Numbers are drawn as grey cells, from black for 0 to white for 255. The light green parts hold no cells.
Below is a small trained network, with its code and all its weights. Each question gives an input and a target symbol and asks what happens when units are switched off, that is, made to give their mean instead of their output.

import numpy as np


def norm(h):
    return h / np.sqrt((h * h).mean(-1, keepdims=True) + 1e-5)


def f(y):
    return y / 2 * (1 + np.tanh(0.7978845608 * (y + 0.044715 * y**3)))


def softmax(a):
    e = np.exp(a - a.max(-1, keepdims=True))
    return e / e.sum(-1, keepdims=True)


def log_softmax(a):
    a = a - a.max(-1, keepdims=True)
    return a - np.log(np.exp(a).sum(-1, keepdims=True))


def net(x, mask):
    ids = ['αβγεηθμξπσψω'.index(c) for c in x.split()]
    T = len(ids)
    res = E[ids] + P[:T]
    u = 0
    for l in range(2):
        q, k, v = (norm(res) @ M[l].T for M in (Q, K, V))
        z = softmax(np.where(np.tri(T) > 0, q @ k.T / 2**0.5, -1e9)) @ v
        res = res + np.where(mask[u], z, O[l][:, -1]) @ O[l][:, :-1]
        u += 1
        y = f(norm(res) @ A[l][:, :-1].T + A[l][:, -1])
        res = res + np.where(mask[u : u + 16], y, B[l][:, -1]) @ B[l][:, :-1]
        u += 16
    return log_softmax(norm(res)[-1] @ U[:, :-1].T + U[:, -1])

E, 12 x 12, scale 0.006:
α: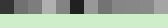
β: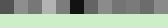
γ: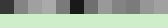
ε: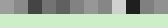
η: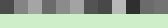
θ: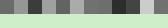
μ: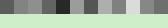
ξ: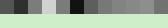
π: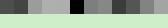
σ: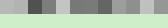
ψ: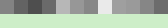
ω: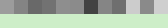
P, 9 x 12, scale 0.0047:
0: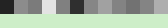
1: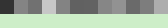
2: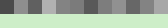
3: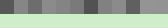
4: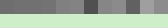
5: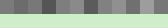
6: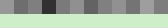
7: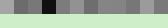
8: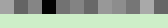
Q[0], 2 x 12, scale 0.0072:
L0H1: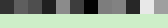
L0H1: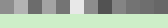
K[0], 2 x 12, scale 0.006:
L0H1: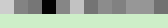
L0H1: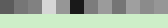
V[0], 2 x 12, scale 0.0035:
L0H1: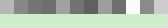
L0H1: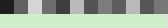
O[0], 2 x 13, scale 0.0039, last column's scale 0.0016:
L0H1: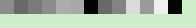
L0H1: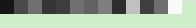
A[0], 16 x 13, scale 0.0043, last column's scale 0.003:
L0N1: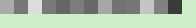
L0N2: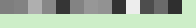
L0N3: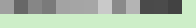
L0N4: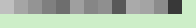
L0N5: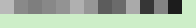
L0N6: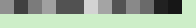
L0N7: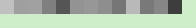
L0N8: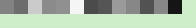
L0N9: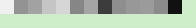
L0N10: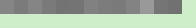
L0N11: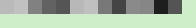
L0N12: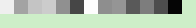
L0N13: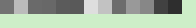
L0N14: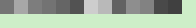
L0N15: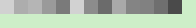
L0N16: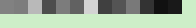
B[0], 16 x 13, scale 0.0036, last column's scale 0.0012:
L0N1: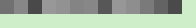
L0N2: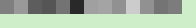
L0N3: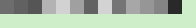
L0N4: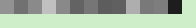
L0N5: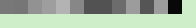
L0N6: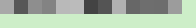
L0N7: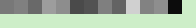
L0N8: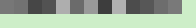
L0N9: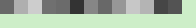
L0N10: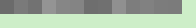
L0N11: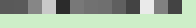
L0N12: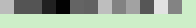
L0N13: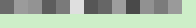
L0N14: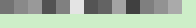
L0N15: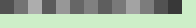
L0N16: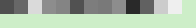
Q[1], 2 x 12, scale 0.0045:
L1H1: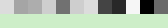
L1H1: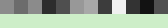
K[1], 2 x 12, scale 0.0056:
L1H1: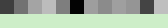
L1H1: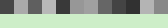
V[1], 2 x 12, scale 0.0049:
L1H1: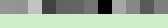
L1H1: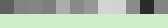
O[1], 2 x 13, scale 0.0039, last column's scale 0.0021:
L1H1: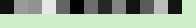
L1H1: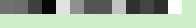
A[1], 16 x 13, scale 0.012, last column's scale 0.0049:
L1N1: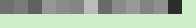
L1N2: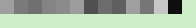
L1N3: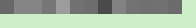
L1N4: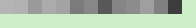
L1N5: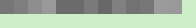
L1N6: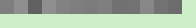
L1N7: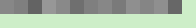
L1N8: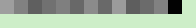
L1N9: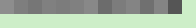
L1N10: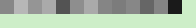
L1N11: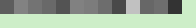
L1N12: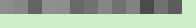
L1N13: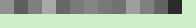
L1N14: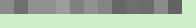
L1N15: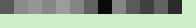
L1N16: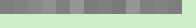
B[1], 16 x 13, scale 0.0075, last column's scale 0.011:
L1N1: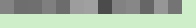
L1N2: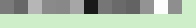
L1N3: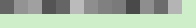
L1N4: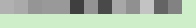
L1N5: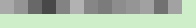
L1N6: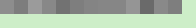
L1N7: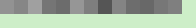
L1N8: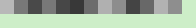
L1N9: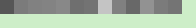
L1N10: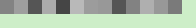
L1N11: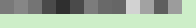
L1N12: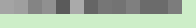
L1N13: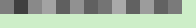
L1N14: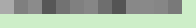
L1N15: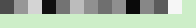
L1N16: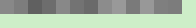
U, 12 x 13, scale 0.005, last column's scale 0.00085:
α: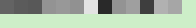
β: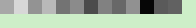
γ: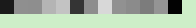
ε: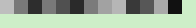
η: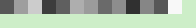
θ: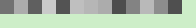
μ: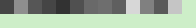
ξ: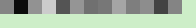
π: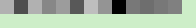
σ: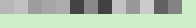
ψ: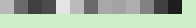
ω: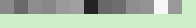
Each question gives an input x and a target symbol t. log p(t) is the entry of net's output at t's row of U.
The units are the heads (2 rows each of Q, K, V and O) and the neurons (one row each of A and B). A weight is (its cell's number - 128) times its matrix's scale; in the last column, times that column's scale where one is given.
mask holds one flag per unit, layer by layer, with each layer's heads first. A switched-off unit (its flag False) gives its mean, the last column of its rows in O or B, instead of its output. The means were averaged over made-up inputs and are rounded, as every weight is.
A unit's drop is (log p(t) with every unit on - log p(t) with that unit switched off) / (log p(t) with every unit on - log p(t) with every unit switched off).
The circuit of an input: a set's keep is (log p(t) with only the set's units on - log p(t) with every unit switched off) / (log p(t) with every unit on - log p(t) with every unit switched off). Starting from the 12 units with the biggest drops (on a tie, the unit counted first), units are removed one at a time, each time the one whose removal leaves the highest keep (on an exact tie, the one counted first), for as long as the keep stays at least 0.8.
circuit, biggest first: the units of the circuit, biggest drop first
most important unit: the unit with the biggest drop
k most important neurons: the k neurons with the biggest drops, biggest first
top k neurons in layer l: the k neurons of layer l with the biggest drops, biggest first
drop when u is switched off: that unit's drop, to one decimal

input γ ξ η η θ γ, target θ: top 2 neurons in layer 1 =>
[L1N15; L1N10]
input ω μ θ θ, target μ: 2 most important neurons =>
[L1N15; L1N11]
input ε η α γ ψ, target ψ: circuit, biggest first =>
[L1N15; L1H1]
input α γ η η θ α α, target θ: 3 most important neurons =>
[L1N15; L1N10; L0N11]
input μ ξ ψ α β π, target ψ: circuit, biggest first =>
[L1H1; L1N15]
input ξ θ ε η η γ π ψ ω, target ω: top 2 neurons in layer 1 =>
[L1N2; L1N15]
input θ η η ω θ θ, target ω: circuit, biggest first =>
[L0H1; L1N2; L1N15]
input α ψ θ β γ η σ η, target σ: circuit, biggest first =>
[L0H1; L1H1; L1N4; L1N15]
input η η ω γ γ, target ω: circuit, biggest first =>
[L0H1; L1N15]
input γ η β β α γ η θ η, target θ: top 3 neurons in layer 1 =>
[L1N15; L1N10; L1N3]
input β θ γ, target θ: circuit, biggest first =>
[L1H1; L1N15; L1N10]
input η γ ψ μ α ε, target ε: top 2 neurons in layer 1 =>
[L1N15; L1N8]
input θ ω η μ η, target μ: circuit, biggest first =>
[L0H1; L1H1; L1N15; L1N11]
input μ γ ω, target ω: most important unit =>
L1N2
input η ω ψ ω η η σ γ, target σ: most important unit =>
L0H1
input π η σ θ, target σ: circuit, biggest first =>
[L0H1; L1N4; L1N15]
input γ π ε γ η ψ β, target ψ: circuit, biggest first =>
[L1H1; L1N15; L0H1]
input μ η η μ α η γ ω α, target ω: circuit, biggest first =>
[L0H1; L1N2]
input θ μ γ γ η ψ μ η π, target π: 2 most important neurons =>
[L1N15; L1N3]
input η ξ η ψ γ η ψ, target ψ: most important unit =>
L1N15
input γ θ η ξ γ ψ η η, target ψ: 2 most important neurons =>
[L1N15; L1N3]
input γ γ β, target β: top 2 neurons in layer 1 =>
[L1N15; L1N12]
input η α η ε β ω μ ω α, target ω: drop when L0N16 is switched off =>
0.0
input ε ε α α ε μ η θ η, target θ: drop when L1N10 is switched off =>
0.3
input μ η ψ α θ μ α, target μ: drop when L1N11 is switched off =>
0.1
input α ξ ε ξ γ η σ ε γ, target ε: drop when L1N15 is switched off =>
0.4
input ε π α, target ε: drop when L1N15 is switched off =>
0.2
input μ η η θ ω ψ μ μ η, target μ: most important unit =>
L1H1
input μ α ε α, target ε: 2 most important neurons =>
[L1N15; L0N12]
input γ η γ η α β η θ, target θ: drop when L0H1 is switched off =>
0.1
